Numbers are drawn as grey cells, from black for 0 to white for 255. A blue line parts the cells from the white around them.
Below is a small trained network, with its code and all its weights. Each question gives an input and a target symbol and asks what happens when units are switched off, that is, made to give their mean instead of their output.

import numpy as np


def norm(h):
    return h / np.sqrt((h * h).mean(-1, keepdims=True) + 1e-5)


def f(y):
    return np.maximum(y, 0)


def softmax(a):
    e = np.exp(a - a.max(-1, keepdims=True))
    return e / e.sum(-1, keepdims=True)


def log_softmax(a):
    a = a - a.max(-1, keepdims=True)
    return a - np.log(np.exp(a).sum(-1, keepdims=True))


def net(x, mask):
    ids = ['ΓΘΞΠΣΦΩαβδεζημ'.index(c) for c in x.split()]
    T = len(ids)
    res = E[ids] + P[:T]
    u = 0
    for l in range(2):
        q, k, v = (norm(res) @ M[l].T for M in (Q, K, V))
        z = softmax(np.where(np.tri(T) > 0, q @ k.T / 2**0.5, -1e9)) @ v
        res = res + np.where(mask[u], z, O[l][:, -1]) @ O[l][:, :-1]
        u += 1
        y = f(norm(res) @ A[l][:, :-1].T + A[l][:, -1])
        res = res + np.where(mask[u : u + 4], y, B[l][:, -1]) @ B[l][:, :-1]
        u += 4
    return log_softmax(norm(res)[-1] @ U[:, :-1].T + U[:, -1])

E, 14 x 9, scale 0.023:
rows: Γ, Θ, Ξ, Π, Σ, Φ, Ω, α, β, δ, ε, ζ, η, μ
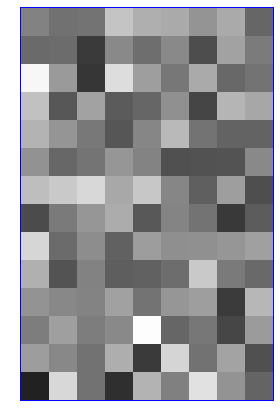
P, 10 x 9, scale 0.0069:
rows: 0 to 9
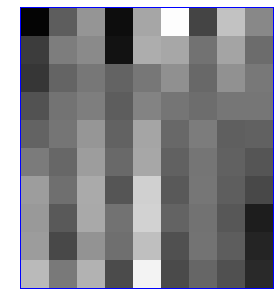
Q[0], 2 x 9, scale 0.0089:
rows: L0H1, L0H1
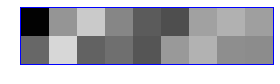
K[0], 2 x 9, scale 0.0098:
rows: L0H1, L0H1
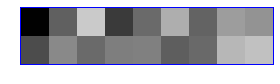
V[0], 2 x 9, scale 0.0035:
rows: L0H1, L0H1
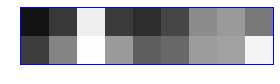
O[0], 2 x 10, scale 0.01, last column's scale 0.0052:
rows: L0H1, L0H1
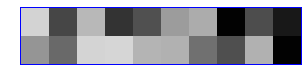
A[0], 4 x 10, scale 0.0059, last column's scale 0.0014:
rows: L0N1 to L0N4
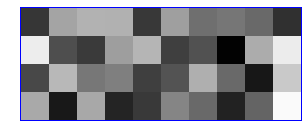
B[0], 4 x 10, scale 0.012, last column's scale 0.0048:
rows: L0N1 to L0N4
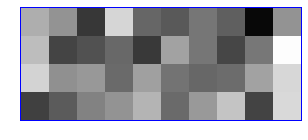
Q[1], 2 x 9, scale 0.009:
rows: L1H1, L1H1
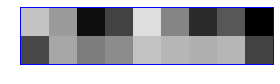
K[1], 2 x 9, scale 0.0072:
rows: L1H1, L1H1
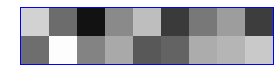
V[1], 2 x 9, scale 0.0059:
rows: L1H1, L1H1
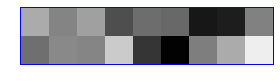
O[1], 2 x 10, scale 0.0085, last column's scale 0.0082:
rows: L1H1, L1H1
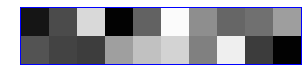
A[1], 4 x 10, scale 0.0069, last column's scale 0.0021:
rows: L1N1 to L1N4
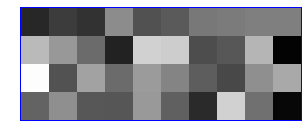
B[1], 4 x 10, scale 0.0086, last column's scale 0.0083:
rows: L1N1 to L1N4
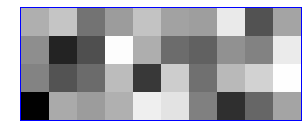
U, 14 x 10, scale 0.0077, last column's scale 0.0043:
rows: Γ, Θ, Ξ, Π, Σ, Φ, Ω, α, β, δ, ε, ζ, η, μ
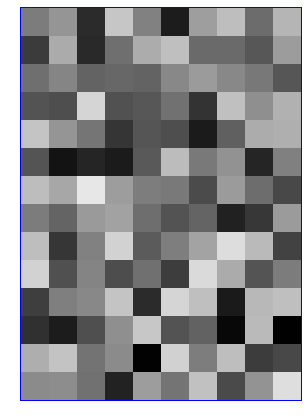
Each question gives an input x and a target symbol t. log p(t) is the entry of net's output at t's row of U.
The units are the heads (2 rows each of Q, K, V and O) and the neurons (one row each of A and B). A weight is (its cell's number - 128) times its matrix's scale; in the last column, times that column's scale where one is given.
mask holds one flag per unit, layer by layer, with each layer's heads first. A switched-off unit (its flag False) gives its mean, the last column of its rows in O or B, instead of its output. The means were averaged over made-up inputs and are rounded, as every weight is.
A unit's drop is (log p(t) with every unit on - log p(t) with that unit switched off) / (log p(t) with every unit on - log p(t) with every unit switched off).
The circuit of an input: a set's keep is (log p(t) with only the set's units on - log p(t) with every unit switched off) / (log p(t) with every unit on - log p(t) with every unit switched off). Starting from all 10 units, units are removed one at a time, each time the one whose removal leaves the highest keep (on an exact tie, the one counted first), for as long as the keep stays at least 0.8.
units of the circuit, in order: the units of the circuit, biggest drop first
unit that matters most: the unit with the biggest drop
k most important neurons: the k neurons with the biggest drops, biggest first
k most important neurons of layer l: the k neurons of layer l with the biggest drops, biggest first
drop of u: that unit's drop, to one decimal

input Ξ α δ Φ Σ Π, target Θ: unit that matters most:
L1N4
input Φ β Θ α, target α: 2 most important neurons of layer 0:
[L0N3 L0N4]
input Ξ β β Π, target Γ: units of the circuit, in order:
[L0H1 L1H1]
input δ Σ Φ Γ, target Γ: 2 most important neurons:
[L0N2 L1N3]
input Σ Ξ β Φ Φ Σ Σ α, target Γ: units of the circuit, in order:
[L1H1 L0H1]
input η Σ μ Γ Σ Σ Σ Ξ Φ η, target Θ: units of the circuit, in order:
[L0H1 L1N4]
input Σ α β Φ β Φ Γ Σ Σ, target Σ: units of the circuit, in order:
[L1H1 L0N2 L0H1]
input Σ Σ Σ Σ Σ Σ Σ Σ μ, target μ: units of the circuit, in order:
[L0H1 L0N3]
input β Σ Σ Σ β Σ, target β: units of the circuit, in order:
[L1N2 L1N3]
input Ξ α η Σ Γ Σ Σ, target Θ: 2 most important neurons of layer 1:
[L1N4 L1N2]
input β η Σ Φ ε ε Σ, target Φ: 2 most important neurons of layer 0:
[L0N3 L0N1]
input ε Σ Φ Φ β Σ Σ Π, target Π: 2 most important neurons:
[L0N2 L1N4]
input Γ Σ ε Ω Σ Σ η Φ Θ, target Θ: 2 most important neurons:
[L1N4 L0N2]
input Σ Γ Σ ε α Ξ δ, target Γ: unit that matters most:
L0H1
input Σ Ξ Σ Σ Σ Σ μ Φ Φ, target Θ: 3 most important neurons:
[L1N4 L0N4 L1N2]
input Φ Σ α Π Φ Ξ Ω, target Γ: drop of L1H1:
0.7
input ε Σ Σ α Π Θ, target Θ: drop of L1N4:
0.5
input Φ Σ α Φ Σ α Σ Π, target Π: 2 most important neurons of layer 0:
[L0N2 L0N3]
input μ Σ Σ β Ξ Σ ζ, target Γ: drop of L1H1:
0.7
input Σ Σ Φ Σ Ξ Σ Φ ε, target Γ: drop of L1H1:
0.1
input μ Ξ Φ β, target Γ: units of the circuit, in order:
[L0H1]
